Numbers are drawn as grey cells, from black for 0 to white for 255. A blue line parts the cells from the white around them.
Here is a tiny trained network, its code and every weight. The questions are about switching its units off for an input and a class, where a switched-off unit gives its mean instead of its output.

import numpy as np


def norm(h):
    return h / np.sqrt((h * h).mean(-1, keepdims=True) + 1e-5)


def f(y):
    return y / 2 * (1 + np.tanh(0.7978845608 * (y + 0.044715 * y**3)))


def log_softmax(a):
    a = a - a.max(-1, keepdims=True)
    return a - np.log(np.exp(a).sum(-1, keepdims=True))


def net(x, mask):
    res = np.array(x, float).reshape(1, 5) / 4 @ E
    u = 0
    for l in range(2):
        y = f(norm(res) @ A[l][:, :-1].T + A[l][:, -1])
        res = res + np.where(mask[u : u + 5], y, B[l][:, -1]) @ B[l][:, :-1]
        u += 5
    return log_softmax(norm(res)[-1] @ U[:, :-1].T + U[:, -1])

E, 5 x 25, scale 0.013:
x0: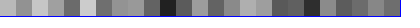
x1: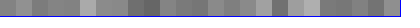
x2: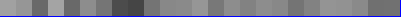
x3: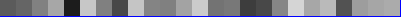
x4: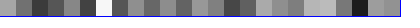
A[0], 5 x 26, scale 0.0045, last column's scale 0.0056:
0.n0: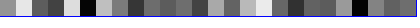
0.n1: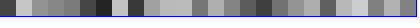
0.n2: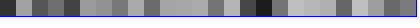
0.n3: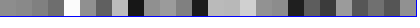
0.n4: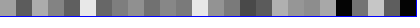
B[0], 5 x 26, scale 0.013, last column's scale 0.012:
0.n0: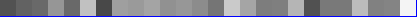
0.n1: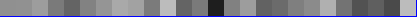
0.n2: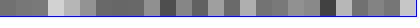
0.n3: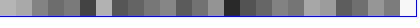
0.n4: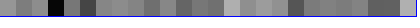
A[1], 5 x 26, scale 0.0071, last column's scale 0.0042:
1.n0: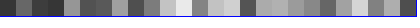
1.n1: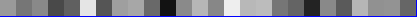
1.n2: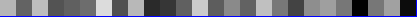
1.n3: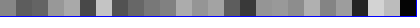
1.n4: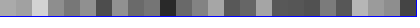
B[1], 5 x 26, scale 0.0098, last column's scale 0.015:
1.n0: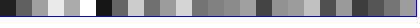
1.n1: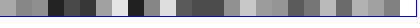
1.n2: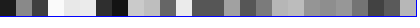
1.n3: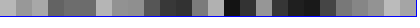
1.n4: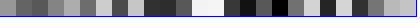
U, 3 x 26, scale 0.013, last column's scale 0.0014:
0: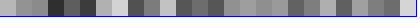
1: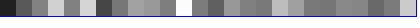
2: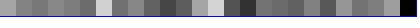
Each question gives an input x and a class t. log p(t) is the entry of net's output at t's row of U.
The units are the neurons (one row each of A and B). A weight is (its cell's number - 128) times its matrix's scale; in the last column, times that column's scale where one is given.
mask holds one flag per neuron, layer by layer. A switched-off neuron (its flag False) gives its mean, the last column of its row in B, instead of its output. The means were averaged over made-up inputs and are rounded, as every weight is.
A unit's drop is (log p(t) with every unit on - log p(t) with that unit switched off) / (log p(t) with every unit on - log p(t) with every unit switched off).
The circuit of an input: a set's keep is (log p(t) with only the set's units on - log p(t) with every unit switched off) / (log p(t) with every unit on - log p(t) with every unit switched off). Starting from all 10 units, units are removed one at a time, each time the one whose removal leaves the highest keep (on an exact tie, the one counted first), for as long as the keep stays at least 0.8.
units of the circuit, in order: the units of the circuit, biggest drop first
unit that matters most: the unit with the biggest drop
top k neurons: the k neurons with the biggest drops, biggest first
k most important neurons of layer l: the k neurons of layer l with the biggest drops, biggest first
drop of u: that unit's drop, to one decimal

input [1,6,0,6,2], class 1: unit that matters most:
0.n0
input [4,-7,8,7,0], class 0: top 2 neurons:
(0.n3 1.n1)
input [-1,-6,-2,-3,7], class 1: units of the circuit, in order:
(1.n0 0.n0)
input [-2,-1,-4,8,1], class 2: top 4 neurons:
(0.n0 0.n2 1.n2 1.n3)
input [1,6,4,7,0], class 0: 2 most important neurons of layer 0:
(0.n4 0.n3)
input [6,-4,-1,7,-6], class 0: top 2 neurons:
(1.n1 0.n3)
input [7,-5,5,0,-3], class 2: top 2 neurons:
(1.n4 0.n0)
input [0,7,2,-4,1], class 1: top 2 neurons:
(0.n0 0.n1)
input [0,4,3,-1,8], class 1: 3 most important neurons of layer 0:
(0.n3 0.n1 0.n0)
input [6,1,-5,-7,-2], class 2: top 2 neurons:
(0.n3 1.n4)
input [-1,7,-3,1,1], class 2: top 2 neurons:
(0.n0 1.n1)
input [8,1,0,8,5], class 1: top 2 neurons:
(1.n2 0.n0)
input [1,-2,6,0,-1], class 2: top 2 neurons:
(0.n0 0.n1)
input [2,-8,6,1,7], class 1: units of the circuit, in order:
(1.n2)
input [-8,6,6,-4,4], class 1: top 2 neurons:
(0.n0 1.n0)
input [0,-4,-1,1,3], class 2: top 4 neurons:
(0.n0 0.n1 1.n3 0.n4)
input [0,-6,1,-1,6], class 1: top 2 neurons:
(1.n0 0.n1)
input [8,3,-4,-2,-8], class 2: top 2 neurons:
(1.n4 0.n0)
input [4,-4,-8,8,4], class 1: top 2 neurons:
(1.n2 0.n0)
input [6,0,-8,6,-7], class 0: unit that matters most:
1.n1
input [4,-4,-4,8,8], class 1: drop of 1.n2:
1.9
